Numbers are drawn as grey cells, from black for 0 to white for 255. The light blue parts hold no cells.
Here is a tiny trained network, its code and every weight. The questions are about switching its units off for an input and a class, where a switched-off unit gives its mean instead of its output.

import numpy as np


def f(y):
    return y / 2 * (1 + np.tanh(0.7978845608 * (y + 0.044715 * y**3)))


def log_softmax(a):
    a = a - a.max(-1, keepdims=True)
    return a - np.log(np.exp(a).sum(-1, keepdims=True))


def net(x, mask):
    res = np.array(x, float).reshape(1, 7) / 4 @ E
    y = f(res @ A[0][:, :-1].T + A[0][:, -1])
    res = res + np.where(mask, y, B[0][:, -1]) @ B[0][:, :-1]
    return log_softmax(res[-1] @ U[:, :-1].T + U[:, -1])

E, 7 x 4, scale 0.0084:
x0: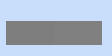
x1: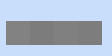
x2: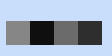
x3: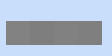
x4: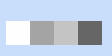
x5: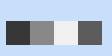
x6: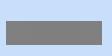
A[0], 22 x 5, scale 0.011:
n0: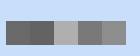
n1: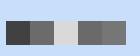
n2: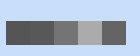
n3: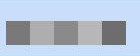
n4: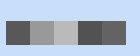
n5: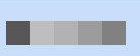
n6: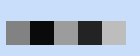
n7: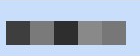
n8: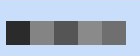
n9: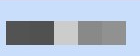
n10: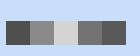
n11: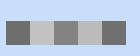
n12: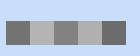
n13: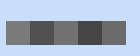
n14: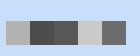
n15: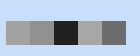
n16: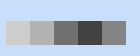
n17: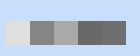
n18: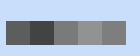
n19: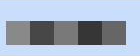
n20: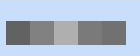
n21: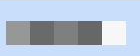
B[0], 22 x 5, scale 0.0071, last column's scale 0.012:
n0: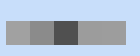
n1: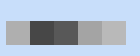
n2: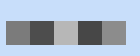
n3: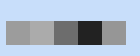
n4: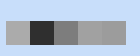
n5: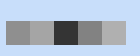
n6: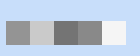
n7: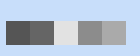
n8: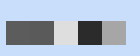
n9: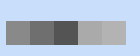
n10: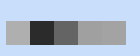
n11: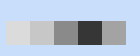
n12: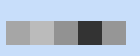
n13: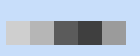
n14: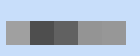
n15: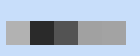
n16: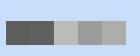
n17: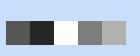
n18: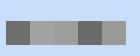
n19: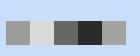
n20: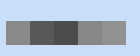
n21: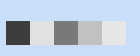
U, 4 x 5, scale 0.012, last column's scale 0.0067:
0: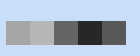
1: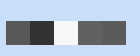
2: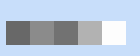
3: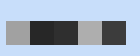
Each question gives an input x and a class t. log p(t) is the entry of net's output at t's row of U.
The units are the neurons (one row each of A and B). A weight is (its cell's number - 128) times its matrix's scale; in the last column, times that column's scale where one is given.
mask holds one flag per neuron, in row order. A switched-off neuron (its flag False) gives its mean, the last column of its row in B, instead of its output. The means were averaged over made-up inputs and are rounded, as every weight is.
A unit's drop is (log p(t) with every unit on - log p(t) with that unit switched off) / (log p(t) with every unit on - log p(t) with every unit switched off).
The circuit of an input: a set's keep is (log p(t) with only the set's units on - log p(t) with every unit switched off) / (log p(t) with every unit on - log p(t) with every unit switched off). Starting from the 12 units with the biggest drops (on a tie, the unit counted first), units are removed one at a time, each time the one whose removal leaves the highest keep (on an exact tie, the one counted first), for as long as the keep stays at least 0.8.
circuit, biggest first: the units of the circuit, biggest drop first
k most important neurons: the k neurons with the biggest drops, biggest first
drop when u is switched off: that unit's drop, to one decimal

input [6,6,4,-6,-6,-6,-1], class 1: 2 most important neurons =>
[n7 n8]
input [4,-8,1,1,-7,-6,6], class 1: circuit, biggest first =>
[n7 n8]
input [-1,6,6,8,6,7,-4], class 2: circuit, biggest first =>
[n6 n21 n9 n11]
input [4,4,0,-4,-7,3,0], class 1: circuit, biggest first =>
[n8]
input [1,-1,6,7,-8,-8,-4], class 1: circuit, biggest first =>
[n7 n8]
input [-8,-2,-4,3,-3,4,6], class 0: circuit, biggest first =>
[n11 n17]
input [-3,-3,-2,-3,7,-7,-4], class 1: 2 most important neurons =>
[n17 n16]
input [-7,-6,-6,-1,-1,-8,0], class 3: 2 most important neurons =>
[n15 n14]
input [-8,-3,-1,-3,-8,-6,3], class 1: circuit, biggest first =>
[n7 n8]
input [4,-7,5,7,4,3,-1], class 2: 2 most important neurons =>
[n11 n21]
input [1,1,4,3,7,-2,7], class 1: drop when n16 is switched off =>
0.1
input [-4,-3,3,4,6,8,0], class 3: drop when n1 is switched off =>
0.2
